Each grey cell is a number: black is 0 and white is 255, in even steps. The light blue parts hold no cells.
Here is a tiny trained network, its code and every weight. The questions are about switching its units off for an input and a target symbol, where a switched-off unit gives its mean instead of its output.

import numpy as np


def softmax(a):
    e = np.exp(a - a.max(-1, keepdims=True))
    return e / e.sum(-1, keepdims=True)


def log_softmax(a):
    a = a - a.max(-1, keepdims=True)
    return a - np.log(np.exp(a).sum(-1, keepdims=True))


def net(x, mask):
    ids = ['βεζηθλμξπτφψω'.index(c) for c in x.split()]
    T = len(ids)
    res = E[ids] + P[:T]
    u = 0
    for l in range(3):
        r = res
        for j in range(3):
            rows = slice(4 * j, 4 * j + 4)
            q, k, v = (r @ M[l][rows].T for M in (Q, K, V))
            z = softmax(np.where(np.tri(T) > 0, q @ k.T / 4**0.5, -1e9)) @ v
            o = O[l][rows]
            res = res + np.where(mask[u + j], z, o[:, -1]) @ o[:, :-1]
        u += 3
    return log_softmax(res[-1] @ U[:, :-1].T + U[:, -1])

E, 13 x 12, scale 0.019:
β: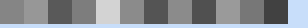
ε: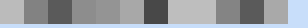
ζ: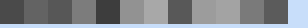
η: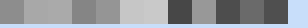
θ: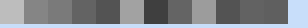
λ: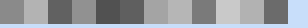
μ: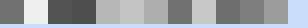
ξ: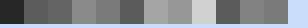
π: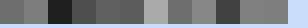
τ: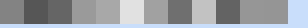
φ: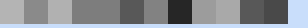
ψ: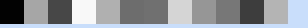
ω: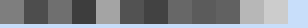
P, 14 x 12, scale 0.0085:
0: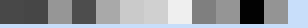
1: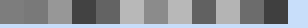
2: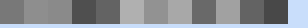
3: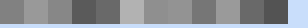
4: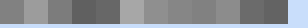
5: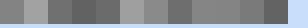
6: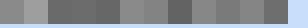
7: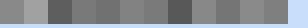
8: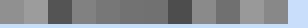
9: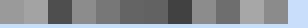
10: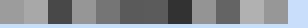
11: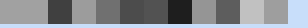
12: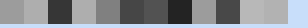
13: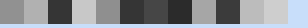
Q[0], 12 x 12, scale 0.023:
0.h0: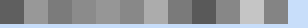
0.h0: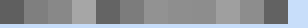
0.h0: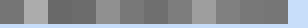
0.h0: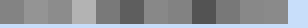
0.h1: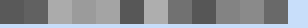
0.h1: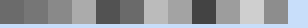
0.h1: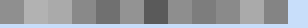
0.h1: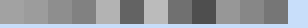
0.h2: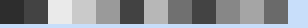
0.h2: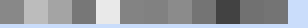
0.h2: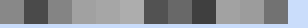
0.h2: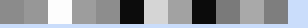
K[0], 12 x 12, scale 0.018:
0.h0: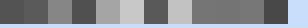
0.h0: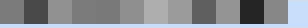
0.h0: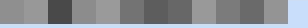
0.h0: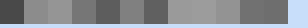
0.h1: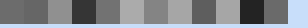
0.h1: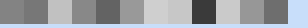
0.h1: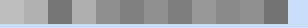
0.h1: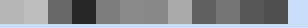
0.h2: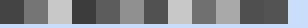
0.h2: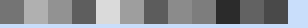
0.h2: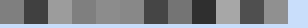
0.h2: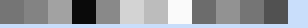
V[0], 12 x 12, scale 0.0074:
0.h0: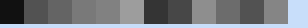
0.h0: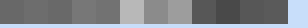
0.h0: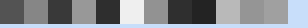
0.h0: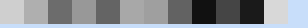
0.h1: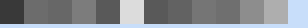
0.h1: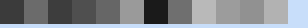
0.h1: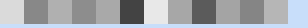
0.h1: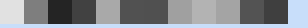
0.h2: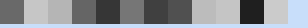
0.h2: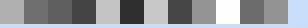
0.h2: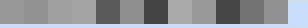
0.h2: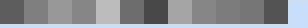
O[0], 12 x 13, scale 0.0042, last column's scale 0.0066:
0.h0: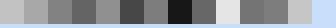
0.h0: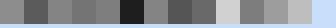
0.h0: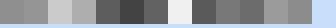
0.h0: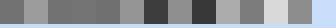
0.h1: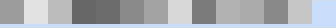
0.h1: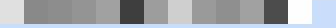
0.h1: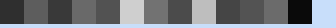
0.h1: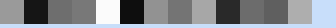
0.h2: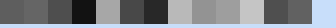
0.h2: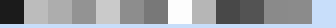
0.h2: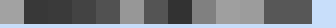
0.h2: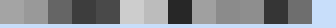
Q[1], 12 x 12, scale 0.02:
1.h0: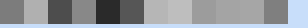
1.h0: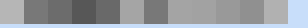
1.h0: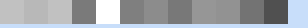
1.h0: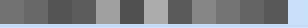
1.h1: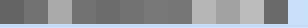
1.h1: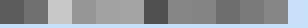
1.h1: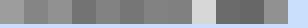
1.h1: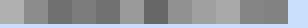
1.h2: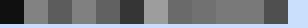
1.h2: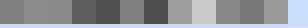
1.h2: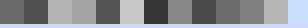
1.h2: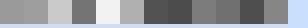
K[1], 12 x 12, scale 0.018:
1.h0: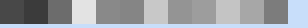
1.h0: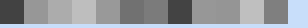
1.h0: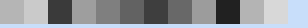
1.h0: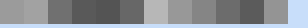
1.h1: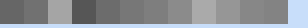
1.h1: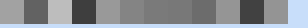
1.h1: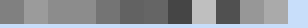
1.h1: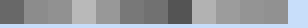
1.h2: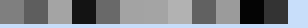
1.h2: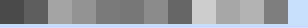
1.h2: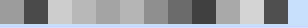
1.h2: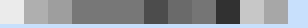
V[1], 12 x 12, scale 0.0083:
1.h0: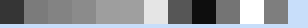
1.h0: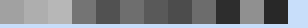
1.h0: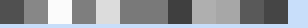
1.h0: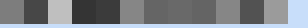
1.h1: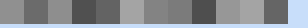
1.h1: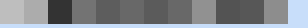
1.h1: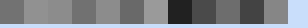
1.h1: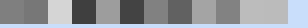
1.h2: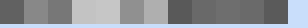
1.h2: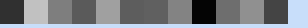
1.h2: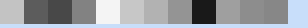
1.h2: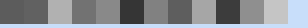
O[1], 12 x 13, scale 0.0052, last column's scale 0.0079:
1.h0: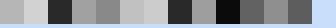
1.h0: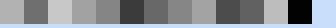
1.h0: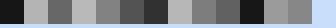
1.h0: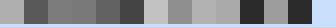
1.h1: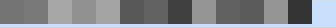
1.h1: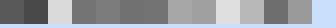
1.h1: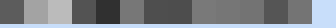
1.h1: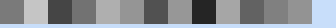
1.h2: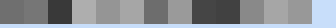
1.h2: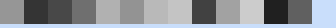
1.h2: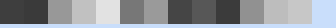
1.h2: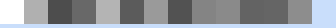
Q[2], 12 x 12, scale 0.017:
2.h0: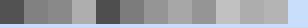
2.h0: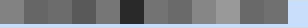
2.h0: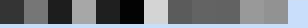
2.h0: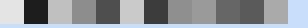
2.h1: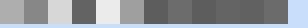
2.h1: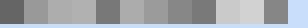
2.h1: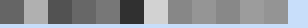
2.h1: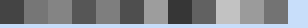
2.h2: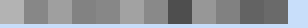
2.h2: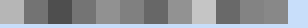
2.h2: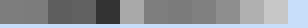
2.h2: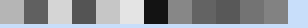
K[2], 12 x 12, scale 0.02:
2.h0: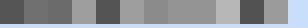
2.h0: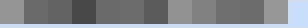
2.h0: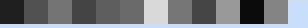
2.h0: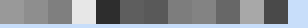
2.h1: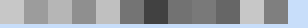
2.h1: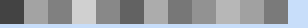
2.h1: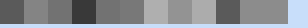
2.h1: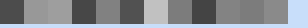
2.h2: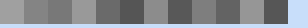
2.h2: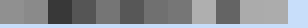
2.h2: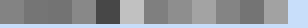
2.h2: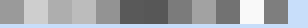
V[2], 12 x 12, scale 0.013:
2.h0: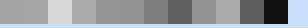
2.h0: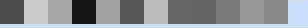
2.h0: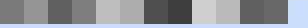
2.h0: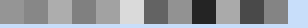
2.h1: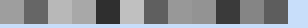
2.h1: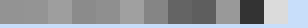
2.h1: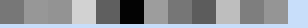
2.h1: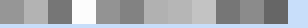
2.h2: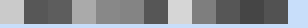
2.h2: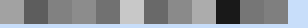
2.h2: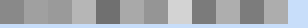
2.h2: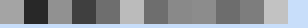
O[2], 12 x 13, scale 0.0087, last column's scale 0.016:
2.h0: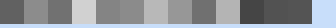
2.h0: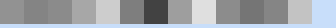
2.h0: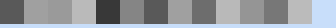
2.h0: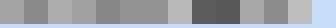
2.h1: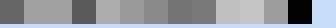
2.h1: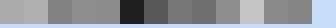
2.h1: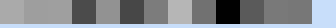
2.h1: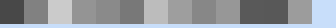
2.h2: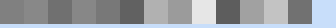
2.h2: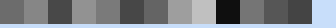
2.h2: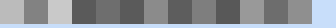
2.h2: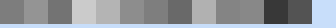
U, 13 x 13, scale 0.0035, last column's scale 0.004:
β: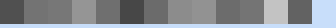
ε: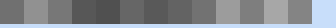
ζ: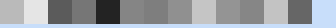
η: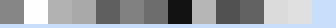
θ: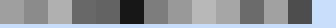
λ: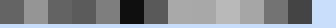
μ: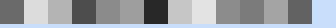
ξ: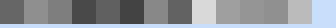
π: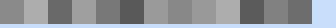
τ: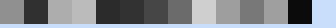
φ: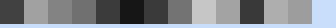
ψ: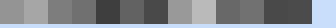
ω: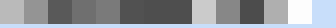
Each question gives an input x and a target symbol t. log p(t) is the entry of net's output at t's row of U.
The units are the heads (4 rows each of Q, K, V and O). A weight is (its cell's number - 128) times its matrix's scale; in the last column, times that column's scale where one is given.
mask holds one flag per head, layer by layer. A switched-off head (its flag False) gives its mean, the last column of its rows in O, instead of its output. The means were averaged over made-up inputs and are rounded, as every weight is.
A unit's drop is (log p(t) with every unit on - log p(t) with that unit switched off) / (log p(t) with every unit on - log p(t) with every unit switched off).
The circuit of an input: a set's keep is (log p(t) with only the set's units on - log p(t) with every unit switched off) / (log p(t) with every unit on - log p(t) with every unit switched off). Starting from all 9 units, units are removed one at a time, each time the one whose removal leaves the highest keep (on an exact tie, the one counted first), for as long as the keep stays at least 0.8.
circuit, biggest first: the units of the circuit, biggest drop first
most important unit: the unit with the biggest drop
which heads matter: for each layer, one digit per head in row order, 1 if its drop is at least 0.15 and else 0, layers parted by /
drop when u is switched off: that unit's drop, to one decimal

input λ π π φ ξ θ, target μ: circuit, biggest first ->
0.h2, 2.h1, 1.h0
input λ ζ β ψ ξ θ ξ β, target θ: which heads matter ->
000 / 100 / 010
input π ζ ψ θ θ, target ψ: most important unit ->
2.h1
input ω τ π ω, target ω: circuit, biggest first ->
2.h1, 2.h0
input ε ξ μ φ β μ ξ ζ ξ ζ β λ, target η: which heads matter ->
010 / 101 / 001
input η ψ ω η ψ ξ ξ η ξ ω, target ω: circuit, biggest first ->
2.h0, 2.h1
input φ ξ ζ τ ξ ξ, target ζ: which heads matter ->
011 / 101 / 001
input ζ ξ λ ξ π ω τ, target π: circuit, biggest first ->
1.h2, 2.h0, 2.h2
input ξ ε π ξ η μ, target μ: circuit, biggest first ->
2.h0, 0.h2
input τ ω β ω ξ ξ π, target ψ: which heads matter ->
000 / 001 / 001
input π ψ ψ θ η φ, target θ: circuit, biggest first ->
1.h0, 2.h1
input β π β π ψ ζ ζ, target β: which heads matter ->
000 / 001 / 001
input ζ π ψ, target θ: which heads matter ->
101 / 000 / 011
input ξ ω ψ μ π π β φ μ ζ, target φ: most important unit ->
0.h0
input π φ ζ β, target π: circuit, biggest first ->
2.h0, 0.h2
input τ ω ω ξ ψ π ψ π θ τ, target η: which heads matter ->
011 / 001 / 000
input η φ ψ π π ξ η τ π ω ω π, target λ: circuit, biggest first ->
0.h1, 2.h1, 1.h0
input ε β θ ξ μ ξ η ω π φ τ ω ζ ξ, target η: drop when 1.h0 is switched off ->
0.4
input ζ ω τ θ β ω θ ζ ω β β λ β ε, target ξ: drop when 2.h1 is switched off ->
0.3
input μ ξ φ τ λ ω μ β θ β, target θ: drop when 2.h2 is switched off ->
0.1
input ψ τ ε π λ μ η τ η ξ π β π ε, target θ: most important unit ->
2.h2
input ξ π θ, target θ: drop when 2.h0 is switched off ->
0.2
